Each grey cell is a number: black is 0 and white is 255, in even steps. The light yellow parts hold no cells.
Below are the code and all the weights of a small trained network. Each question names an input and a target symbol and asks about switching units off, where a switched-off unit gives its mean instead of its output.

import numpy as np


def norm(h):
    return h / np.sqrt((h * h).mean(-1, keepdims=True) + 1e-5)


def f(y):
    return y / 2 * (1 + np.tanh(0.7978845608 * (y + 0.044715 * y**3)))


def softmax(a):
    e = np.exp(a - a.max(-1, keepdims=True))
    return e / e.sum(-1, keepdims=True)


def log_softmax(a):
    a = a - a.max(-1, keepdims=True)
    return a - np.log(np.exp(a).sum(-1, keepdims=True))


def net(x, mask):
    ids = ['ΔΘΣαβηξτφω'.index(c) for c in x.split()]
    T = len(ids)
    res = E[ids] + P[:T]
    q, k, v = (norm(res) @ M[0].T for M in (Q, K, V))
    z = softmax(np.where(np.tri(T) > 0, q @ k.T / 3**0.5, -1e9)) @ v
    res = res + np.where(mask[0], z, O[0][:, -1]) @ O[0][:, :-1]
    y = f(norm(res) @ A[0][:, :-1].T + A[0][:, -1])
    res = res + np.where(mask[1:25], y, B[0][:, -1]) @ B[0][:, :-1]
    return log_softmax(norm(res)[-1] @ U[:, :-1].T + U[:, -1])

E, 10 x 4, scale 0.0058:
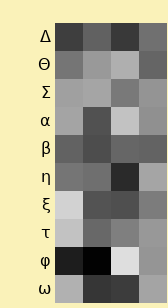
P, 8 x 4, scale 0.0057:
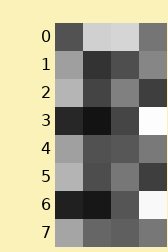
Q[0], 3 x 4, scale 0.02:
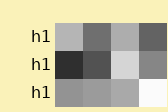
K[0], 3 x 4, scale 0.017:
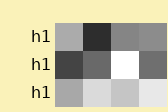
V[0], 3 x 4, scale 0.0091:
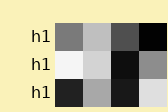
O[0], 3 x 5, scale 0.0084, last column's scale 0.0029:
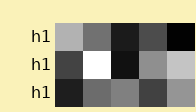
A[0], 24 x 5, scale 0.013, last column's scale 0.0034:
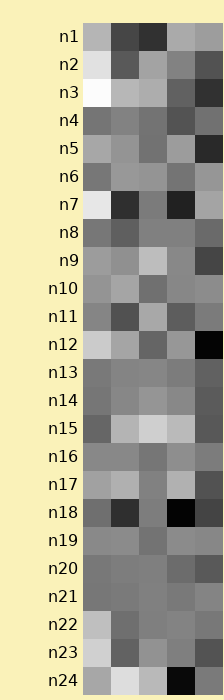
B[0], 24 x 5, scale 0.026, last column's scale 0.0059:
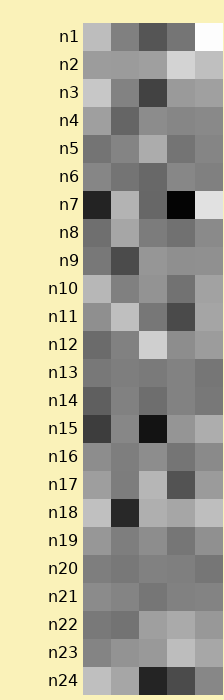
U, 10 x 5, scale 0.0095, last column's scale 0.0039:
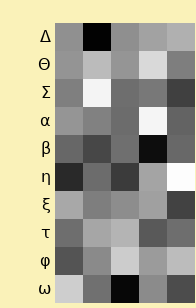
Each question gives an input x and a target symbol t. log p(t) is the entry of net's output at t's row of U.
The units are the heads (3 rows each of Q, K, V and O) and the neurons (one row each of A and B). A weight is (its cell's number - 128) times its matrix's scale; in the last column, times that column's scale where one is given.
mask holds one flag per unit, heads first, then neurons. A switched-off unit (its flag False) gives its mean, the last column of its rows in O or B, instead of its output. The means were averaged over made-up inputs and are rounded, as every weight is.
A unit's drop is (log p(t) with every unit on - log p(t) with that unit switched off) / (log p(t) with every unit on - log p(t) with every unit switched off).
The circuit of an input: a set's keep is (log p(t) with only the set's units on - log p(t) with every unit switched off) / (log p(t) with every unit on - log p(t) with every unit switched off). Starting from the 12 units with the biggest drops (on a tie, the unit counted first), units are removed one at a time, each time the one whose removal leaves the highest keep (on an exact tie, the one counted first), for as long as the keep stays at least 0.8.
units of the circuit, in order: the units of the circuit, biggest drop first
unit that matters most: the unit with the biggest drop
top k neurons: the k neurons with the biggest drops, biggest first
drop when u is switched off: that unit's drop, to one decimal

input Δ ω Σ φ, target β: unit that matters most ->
h1
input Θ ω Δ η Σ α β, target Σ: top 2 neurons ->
(n7 n2)
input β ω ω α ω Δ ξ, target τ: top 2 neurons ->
(n7 n2)
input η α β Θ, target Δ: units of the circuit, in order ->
(h1 n18)
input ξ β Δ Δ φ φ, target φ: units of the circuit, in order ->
(h1 n7 n2)
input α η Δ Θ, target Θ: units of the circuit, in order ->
(h1 n2 n18)
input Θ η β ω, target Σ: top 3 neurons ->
(n7 n2 n1)
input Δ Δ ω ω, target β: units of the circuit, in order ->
(h1 n7)
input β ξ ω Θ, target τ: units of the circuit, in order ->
(h1 n7 n2)
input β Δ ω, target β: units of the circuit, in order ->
(n7 n18)
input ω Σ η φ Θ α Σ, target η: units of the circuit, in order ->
(n15 h1)
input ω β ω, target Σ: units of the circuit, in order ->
(n7 h1 n2 n23)
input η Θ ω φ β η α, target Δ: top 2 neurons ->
(n18 n7)
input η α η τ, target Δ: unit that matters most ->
h1
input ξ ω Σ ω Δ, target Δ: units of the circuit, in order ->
(n18 h1)
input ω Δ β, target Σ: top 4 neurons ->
(n7 n2 n23 n3)
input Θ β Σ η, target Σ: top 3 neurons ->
(n7 n2 n1)
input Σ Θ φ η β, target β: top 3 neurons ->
(n7 n18 n1)
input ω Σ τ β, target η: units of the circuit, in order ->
(h1 n15)
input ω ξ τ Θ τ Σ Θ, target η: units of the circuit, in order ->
(n15)
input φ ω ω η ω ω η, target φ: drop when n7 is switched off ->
0.2
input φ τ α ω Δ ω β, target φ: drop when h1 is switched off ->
0.8
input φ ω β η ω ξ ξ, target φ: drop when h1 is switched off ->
1.0
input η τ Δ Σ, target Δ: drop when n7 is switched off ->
0.1
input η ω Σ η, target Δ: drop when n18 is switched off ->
0.2
